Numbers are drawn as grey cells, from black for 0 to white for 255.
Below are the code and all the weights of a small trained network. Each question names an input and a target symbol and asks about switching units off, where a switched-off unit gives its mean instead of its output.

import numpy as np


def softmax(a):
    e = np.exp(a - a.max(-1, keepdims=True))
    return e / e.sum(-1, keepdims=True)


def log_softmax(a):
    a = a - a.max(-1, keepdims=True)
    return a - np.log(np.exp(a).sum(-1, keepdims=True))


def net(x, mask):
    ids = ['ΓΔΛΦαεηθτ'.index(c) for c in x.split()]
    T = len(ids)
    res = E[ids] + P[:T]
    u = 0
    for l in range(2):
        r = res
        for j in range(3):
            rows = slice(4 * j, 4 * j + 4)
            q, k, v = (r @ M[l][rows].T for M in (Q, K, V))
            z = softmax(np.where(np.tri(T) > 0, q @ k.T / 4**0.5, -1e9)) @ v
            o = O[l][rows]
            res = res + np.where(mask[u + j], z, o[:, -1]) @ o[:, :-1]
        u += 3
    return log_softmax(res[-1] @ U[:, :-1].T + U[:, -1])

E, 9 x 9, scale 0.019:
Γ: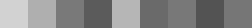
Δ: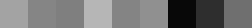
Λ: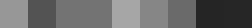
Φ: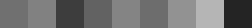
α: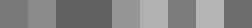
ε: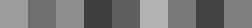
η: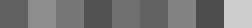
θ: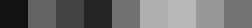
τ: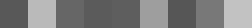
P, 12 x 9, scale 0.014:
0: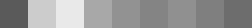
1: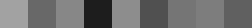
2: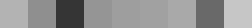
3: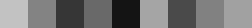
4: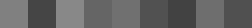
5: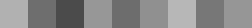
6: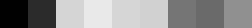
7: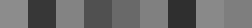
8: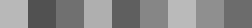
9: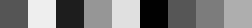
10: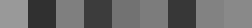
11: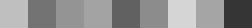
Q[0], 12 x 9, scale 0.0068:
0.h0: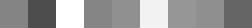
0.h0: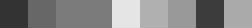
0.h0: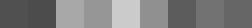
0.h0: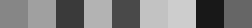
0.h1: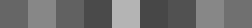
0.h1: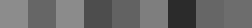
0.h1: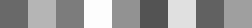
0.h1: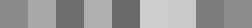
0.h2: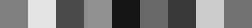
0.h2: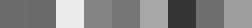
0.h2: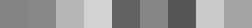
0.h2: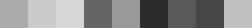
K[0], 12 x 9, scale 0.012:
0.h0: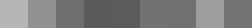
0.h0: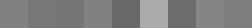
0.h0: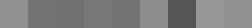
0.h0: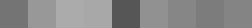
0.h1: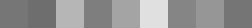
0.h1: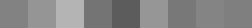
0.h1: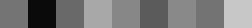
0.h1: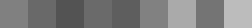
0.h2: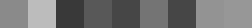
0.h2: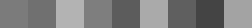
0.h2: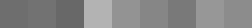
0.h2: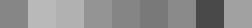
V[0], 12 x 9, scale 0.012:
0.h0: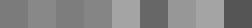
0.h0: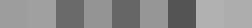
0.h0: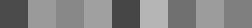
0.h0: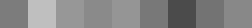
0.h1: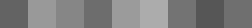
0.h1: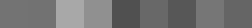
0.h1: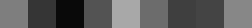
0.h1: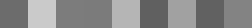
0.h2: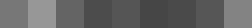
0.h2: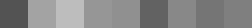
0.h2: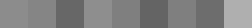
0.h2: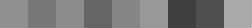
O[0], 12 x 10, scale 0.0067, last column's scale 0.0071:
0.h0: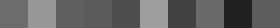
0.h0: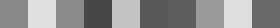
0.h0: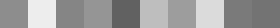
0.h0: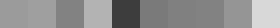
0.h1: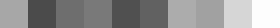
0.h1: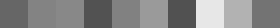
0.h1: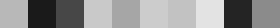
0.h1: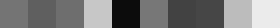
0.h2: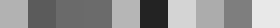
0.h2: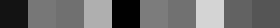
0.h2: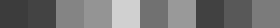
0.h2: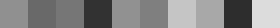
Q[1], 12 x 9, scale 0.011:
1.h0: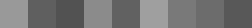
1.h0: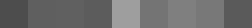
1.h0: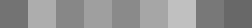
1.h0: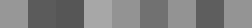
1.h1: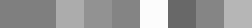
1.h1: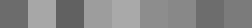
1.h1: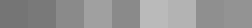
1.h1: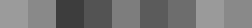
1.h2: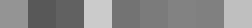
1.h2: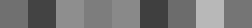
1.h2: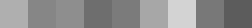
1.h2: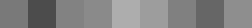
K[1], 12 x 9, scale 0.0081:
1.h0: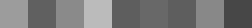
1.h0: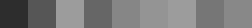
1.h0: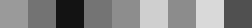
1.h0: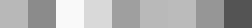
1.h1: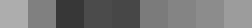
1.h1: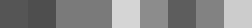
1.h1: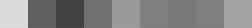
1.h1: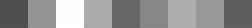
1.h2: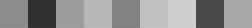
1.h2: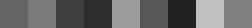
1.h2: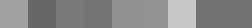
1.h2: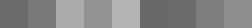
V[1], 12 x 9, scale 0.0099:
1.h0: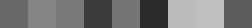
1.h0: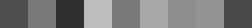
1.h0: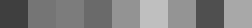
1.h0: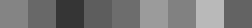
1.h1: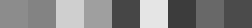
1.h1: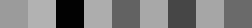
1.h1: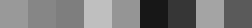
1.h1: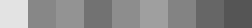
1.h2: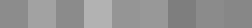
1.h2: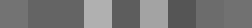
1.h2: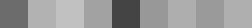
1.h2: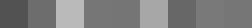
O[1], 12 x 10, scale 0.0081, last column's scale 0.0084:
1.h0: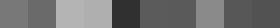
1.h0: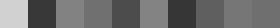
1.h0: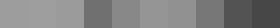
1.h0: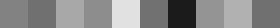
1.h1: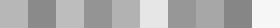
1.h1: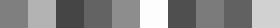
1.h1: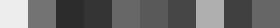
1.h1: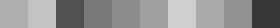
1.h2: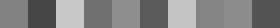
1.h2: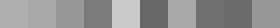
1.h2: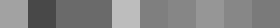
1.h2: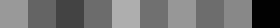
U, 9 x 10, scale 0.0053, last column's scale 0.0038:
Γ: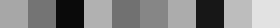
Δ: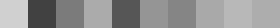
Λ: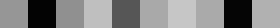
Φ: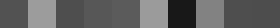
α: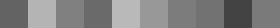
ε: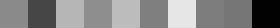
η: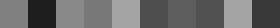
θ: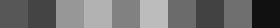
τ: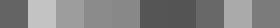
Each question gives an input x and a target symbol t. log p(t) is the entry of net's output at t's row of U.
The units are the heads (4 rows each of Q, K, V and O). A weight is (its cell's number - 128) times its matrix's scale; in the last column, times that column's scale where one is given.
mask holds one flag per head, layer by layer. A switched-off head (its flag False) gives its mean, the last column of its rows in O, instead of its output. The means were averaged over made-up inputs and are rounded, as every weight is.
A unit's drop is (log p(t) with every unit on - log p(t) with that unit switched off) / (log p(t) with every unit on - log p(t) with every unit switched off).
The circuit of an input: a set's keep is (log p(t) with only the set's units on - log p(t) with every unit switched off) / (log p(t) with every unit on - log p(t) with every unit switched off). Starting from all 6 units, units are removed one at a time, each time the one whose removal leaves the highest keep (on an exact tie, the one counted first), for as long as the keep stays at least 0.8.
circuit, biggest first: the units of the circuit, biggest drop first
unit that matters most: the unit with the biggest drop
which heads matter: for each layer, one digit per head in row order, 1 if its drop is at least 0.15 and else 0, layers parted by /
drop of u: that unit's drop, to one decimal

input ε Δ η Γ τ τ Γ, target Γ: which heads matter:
000 / 010
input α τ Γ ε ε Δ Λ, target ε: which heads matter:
101 / 011
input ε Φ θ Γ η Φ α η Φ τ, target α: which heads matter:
001 / 010
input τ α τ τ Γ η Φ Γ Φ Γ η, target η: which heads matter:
111 / 011
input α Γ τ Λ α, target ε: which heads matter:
011 / 101
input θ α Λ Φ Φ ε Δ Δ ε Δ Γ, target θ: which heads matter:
101 / 010
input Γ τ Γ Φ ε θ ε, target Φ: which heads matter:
001 / 010
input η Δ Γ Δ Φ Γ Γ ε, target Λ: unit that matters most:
1.h0
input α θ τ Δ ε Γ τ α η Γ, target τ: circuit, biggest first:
[0.h0, 1.h1]
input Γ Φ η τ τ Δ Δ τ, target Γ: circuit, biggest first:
[1.h0, 0.h1]
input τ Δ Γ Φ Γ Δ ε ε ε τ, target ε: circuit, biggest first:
[1.h1, 0.h2]
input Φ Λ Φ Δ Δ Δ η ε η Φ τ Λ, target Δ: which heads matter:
111 / 110
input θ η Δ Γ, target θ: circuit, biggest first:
[1.h1, 0.h2, 1.h2]
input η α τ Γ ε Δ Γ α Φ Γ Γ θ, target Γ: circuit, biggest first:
[0.h2, 1.h1]
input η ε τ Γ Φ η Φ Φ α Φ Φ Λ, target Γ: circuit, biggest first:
[0.h2, 1.h1]
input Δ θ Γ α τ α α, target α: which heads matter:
101 / 010
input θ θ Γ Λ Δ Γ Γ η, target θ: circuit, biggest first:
[1.h1, 0.h2, 0.h0]
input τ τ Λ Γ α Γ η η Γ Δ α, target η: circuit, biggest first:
[0.h1, 1.h1]
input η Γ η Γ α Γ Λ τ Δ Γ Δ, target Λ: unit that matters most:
0.h1
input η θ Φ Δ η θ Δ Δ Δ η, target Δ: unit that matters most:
0.h1
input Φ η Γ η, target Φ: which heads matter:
101 / 011
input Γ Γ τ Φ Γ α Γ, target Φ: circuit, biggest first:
[0.h2, 1.h1]
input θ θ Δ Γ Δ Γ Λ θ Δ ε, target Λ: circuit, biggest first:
[0.h0, 0.h1]
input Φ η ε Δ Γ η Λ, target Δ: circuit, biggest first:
[0.h2, 0.h0, 0.h1, 1.h1]
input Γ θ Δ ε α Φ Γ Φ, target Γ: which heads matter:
010 / 100
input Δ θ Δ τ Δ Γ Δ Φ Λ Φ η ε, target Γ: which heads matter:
001 / 010
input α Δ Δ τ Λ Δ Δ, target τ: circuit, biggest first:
[0.h0]
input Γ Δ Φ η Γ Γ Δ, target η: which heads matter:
011 / 110
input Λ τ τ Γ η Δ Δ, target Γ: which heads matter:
000 / 011
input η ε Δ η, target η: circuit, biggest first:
[1.h1, 0.h2]
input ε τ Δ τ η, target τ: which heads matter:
010 / 100
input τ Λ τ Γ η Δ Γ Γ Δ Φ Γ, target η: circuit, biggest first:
[0.h1, 1.h1]
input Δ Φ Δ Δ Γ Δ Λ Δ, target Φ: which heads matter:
111 / 011
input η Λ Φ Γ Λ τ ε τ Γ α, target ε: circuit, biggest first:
[1.h1]
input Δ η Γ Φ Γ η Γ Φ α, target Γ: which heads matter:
011 / 010
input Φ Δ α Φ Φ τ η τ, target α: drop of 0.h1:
0.5
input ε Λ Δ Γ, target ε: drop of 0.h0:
0.1
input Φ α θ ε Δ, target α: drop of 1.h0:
0.2
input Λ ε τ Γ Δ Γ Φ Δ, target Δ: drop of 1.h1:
0.8
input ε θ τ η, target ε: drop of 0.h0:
0.1
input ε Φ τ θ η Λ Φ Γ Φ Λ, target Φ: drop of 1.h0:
0.1
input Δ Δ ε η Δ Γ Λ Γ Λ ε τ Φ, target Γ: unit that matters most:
0.h2
